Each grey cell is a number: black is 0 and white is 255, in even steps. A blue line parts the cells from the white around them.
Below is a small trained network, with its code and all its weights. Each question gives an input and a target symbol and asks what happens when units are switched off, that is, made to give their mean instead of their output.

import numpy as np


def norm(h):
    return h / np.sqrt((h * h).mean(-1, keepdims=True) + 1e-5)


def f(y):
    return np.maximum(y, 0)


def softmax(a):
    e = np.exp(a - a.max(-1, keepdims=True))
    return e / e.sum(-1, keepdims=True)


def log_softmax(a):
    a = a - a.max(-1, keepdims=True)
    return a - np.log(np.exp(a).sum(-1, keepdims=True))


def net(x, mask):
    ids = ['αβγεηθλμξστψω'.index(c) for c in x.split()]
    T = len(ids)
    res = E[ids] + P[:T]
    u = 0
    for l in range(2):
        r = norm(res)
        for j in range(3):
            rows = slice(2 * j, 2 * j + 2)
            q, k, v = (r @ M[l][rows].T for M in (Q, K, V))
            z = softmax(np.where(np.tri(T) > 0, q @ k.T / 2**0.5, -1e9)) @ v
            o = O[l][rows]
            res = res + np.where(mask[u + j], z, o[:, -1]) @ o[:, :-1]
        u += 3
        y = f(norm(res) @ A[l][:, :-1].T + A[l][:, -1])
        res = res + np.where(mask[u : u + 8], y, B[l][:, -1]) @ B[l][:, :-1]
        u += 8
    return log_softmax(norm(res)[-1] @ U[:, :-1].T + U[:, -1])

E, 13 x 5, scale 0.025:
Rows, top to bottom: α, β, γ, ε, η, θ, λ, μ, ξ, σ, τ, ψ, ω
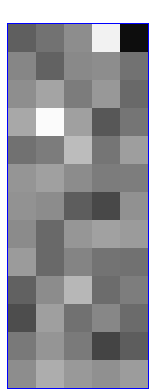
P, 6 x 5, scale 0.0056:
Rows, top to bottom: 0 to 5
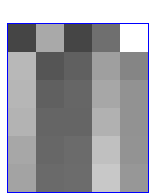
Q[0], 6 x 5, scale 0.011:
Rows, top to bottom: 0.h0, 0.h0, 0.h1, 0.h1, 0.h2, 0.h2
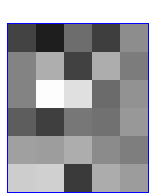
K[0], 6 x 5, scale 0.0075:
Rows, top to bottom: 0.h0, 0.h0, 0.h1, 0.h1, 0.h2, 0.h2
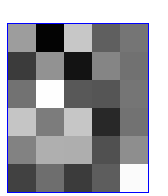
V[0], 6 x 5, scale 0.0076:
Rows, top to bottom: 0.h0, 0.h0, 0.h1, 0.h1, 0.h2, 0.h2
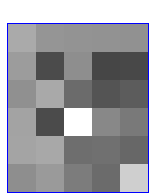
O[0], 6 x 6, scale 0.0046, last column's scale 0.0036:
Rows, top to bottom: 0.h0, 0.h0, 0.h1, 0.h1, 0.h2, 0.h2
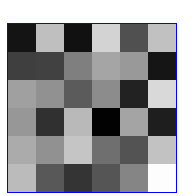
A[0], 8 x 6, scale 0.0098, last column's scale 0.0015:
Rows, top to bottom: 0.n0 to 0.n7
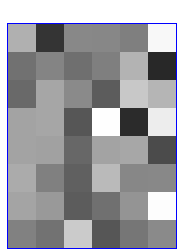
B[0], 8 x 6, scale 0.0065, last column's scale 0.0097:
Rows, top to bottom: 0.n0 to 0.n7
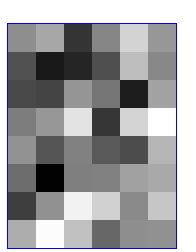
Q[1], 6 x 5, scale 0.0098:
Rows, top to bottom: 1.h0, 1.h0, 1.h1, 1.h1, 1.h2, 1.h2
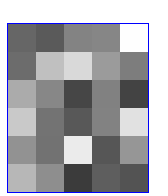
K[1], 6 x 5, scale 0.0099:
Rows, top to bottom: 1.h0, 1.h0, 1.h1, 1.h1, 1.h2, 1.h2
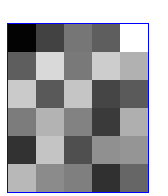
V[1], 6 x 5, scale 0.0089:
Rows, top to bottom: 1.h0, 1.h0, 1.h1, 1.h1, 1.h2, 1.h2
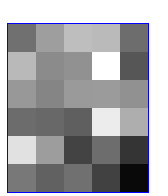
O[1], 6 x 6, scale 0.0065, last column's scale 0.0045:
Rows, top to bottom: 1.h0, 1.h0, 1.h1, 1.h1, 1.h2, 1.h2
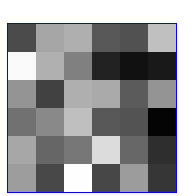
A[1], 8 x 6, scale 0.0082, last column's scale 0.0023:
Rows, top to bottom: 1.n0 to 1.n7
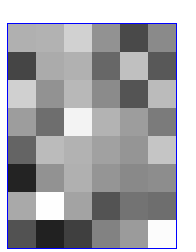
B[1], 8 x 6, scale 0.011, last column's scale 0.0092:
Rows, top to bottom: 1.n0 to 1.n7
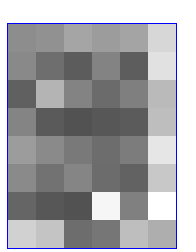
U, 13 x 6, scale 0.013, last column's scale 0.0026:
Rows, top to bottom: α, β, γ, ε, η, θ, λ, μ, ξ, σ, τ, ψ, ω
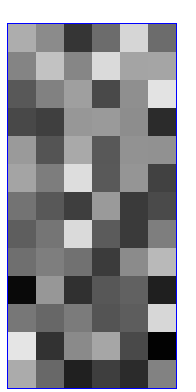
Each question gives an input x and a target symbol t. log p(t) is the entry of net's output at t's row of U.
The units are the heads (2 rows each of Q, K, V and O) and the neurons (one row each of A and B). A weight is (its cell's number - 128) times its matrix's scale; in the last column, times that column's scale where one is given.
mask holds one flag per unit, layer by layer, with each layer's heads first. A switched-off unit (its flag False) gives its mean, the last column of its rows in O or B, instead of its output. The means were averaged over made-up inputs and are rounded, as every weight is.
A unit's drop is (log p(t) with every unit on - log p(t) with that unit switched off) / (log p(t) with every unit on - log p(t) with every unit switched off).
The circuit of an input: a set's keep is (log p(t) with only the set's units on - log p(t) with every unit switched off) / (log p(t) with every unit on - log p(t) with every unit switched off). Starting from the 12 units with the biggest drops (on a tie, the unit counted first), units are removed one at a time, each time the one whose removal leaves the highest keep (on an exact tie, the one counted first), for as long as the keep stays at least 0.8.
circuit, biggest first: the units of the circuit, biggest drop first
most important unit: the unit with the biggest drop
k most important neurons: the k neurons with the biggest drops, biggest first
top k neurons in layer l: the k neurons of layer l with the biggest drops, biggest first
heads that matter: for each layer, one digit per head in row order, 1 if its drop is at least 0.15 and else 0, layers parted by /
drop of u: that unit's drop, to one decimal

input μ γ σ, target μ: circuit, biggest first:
(1.h0)
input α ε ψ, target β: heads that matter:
001 / 000
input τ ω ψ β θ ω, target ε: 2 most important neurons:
(1.n7; 0.n5)
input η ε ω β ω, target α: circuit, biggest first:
(0.h2; 0.n5; 1.n6)
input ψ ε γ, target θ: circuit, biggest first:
(1.h2; 0.n3)
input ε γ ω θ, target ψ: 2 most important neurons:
(0.n3; 1.n3)
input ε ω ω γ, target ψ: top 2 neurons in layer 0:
(0.n3; 0.n5)
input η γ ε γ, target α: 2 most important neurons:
(0.n3; 0.n5)
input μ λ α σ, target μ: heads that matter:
001 / 010
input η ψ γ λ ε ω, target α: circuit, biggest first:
(0.n5; 1.n6; 1.n3)
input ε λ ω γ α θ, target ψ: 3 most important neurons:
(1.n3; 0.n5; 0.n3)
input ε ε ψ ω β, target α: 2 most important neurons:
(0.n0; 1.n6)
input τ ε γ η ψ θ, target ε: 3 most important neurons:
(1.n7; 0.n5; 0.n3)
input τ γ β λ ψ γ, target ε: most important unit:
1.n7
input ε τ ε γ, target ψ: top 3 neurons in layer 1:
(1.n3; 1.n1; 1.n7)
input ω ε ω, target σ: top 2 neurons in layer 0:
(0.n6; 0.n1)
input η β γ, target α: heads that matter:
011 / 101
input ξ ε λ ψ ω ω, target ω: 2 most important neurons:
(1.n3; 0.n5)
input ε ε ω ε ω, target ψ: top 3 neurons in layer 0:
(0.n3; 0.n5; 0.n4)
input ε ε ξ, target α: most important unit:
0.n0
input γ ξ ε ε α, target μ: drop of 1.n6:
0.2
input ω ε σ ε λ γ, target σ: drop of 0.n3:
1.0
